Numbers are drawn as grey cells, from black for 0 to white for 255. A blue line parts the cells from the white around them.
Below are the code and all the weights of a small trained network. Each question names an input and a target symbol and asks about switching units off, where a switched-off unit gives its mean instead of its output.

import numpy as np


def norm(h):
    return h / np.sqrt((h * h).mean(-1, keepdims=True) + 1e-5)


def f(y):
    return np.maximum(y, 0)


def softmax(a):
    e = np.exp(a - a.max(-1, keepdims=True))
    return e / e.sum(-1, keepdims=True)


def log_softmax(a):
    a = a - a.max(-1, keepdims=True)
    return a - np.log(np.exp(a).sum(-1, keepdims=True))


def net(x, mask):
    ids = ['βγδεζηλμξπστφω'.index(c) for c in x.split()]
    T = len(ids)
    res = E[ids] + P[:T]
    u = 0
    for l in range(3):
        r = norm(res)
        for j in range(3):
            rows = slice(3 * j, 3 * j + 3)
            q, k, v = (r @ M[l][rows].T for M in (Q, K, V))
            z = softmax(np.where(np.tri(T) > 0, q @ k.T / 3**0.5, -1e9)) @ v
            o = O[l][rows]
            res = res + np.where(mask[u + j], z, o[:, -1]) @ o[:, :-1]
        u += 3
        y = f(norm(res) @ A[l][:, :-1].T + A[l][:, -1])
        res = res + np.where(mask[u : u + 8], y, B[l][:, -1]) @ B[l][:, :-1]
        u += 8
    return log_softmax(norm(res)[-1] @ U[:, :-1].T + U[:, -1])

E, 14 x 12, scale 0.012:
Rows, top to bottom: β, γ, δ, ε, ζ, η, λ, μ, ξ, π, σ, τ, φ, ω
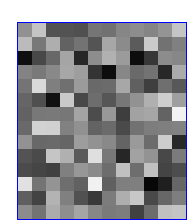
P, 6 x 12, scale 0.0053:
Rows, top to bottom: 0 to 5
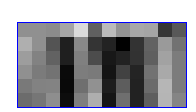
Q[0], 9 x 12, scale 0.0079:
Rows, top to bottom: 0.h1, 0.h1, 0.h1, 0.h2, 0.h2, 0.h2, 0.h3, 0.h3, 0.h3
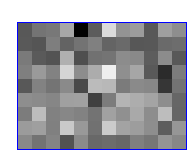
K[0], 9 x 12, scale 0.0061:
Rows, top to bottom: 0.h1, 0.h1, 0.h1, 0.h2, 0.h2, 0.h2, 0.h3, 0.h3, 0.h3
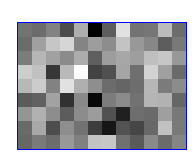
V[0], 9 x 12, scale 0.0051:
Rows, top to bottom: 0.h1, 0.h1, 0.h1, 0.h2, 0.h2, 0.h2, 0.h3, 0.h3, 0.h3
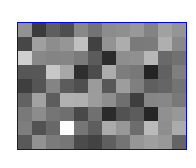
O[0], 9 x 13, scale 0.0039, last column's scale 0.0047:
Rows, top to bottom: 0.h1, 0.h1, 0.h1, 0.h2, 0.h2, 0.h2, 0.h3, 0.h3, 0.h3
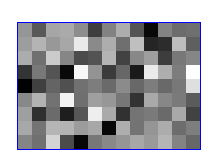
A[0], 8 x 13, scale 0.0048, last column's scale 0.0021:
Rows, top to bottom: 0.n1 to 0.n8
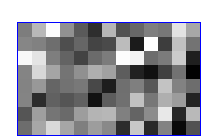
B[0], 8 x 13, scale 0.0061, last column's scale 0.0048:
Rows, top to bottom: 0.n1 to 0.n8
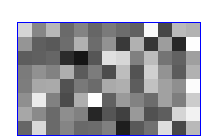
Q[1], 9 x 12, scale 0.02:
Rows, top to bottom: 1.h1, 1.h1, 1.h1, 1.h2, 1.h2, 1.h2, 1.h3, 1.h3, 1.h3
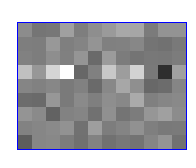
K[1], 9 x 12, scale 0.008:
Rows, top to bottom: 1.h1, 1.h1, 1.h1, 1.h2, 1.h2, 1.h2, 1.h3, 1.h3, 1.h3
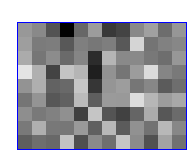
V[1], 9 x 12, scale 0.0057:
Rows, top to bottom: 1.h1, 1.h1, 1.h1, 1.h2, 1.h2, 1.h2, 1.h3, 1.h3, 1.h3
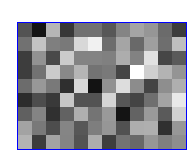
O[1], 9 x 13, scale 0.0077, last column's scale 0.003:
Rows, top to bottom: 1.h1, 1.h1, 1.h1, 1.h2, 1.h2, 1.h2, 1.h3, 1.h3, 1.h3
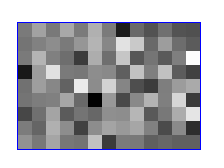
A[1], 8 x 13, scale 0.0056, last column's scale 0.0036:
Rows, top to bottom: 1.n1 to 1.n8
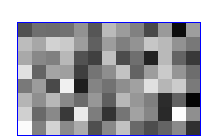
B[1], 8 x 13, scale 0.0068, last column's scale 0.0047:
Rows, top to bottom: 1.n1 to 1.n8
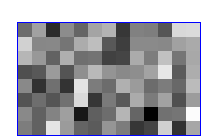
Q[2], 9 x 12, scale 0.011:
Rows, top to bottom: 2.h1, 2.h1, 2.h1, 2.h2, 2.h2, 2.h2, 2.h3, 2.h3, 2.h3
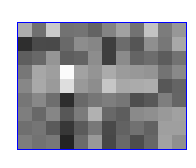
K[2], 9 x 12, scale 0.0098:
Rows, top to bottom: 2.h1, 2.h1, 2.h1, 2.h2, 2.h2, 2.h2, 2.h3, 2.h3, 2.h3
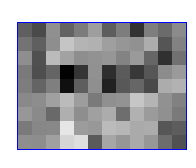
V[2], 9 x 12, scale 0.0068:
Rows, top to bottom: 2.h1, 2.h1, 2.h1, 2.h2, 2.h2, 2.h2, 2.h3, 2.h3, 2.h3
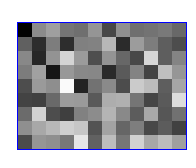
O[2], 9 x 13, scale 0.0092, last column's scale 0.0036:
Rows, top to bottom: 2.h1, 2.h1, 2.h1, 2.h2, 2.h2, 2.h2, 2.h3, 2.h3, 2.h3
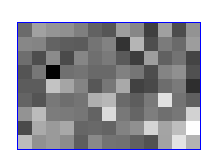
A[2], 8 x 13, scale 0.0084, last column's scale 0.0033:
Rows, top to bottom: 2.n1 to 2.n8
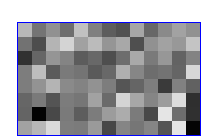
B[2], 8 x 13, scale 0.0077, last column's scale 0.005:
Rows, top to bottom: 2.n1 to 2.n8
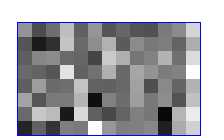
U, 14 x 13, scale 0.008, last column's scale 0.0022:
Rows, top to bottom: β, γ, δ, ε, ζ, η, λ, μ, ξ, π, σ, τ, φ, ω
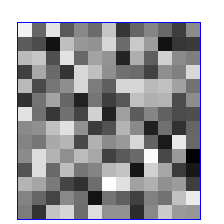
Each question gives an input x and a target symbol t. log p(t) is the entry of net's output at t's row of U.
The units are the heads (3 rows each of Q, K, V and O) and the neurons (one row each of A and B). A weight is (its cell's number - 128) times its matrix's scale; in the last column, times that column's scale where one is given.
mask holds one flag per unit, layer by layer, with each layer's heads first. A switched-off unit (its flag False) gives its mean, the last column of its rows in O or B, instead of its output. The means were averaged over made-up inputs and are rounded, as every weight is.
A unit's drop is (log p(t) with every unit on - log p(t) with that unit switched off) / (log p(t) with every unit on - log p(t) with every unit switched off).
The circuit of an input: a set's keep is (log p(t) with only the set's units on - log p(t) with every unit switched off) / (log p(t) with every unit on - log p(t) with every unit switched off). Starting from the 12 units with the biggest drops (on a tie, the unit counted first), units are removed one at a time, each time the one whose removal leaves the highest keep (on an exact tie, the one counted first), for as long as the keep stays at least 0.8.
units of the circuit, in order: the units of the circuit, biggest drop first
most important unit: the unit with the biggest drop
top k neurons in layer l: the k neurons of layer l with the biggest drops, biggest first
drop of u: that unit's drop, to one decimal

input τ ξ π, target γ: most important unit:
2.h3
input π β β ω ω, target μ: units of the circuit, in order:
(2.h2 2.h1 1.h1)
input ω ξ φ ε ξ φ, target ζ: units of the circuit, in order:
(0.h2 1.h1)
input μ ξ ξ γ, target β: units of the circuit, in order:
(0.h2 1.n8)
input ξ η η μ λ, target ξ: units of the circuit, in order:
(0.h2 2.n8)
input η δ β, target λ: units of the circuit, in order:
(0.h3 2.h3)
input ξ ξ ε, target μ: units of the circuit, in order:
(0.h2 1.n8)
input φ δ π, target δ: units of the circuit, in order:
(2.h1 0.n6)
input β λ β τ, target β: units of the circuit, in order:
(0.n3 2.h2 0.h2)
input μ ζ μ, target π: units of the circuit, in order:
(0.n1 2.h2)
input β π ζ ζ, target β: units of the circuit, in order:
(0.n3 2.h3 2.h2 0.h2)
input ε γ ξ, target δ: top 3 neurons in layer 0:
(0.n8 0.n7 0.n4)
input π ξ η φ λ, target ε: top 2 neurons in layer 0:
(0.n6 0.n7)
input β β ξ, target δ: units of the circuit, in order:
(2.h1)
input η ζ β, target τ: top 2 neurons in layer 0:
(0.n3 0.n5)
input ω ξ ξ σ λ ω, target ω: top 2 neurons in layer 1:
(1.n8 1.n5)
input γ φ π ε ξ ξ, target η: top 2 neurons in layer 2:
(2.n7 2.n3)
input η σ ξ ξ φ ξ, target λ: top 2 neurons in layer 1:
(1.n5 1.n4)
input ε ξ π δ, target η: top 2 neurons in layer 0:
(0.n7 0.n1)
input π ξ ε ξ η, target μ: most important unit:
2.h2
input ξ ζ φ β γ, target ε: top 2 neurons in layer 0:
(0.n6 0.n2)
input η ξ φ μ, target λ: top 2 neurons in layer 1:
(1.n5 1.n4)
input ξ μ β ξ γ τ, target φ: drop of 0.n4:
-0.1
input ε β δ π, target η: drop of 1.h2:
0.1
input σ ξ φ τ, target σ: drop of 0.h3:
0.2
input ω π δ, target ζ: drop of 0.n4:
0.1
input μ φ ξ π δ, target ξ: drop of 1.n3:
0.0
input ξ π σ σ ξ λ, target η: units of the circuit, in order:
(1.h2)
